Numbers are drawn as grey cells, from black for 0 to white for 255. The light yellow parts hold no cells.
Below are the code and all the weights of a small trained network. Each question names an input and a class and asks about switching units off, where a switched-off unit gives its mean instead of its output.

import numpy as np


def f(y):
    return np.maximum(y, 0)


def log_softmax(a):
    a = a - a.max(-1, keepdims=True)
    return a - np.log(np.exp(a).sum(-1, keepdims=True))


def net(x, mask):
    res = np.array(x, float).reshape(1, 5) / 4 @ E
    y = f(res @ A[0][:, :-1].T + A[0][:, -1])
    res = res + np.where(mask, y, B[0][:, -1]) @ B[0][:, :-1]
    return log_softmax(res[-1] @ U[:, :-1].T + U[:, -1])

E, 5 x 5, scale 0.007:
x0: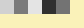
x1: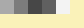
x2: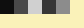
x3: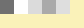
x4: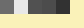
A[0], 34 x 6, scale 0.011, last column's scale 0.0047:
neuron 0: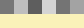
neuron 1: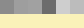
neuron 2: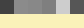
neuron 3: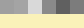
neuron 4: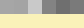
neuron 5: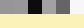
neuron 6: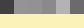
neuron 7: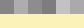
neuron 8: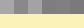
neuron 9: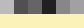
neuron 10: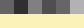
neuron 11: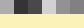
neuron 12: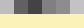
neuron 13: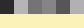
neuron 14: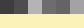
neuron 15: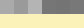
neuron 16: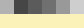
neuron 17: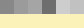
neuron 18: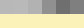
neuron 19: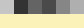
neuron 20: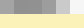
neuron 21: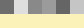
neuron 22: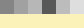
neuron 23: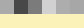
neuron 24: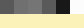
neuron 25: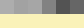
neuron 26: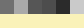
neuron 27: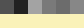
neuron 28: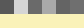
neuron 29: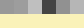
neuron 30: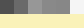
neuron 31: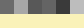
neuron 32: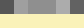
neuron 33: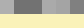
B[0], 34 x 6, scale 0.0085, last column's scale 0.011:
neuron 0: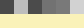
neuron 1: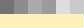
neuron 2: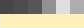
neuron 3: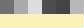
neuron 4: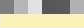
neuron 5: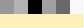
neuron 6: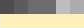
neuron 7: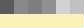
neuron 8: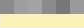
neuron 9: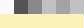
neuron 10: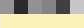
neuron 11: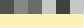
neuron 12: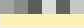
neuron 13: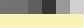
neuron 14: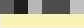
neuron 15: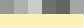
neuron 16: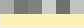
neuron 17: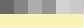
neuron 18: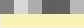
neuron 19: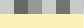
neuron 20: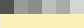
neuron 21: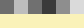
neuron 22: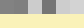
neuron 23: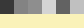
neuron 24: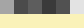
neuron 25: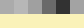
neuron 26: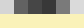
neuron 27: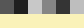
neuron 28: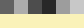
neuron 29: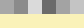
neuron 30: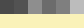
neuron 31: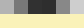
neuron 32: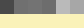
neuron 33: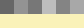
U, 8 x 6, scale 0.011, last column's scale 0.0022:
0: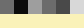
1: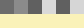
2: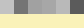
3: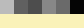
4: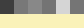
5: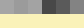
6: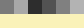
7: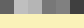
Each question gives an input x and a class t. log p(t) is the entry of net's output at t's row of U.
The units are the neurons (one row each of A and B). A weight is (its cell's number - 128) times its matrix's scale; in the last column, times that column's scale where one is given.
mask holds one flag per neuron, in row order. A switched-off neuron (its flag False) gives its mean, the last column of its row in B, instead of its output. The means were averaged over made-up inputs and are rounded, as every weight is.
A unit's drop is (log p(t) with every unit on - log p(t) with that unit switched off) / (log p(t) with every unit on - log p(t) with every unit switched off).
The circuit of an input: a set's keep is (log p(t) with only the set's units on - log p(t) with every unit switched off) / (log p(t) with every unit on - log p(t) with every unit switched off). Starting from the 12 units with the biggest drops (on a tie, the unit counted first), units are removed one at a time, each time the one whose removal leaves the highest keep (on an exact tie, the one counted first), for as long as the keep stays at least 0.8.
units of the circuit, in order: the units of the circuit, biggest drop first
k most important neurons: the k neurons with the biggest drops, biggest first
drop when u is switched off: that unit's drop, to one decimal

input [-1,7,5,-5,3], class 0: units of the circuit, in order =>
neuron 10
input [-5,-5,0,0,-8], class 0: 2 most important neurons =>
neuron 27; neuron 5
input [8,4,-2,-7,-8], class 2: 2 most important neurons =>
neuron 9; neuron 19
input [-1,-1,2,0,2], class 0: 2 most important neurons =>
neuron 5; neuron 0
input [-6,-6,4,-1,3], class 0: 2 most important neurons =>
neuron 14; neuron 27
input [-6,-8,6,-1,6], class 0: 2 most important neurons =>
neuron 14; neuron 27
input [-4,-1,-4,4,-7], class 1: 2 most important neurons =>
neuron 11; neuron 23
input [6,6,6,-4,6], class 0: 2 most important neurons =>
neuron 10; neuron 5
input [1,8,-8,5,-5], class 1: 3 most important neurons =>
neuron 23; neuron 11; neuron 12
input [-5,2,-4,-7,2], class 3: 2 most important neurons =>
neuron 26; neuron 31
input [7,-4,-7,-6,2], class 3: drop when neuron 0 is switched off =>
0.0
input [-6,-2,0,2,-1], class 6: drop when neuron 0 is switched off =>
0.1
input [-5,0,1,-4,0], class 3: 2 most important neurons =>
neuron 5; neuron 3
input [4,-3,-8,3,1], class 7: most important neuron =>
neuron 24
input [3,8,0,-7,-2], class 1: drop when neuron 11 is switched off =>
0.2
